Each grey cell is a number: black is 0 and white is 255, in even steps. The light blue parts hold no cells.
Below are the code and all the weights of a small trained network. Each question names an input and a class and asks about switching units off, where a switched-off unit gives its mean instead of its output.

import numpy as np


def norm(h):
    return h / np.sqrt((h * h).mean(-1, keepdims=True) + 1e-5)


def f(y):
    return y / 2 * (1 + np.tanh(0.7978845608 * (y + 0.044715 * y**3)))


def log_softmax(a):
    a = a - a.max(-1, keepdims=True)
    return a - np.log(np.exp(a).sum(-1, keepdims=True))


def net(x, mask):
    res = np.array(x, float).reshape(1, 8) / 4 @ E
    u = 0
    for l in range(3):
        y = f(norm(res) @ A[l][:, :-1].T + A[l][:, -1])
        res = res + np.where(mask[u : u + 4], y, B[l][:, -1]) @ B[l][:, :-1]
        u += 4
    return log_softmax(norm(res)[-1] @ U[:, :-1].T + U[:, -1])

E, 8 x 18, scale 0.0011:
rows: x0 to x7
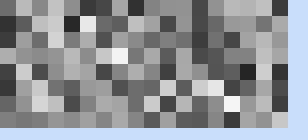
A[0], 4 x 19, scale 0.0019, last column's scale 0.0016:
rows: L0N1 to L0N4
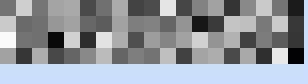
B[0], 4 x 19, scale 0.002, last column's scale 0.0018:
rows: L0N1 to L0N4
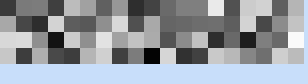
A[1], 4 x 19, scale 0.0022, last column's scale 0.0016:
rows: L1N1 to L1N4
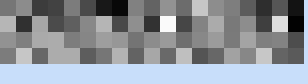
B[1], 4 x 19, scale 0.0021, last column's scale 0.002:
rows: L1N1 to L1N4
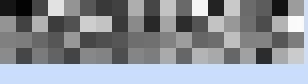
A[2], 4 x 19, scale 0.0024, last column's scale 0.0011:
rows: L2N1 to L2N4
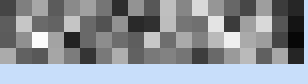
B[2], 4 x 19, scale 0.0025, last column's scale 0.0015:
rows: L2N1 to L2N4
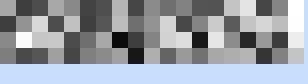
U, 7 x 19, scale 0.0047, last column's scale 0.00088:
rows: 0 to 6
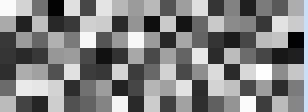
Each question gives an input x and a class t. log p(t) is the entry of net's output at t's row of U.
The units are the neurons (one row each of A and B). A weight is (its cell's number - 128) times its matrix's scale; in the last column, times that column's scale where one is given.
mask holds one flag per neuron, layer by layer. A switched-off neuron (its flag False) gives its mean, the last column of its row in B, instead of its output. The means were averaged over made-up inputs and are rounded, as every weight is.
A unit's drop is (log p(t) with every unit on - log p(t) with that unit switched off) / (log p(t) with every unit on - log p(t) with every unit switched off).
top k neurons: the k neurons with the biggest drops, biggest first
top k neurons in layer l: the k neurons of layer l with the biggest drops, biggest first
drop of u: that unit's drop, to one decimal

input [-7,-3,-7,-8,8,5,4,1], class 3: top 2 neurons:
L1N1, L2N1
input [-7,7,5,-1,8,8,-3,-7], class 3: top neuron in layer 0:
L0N3
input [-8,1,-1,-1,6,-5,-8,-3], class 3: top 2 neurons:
L1N1, L0N3
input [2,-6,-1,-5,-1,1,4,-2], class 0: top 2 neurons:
L0N3, L1N2
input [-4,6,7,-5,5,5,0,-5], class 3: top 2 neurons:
L2N1, L1N1
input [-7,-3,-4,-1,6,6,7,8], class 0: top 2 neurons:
L0N1, L2N1
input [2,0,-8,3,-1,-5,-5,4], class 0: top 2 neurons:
L0N3, L2N1
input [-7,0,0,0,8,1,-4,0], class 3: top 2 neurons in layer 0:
L0N3, L0N2
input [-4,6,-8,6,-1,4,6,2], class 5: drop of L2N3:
0.4
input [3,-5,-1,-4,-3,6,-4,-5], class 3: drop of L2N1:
0.3
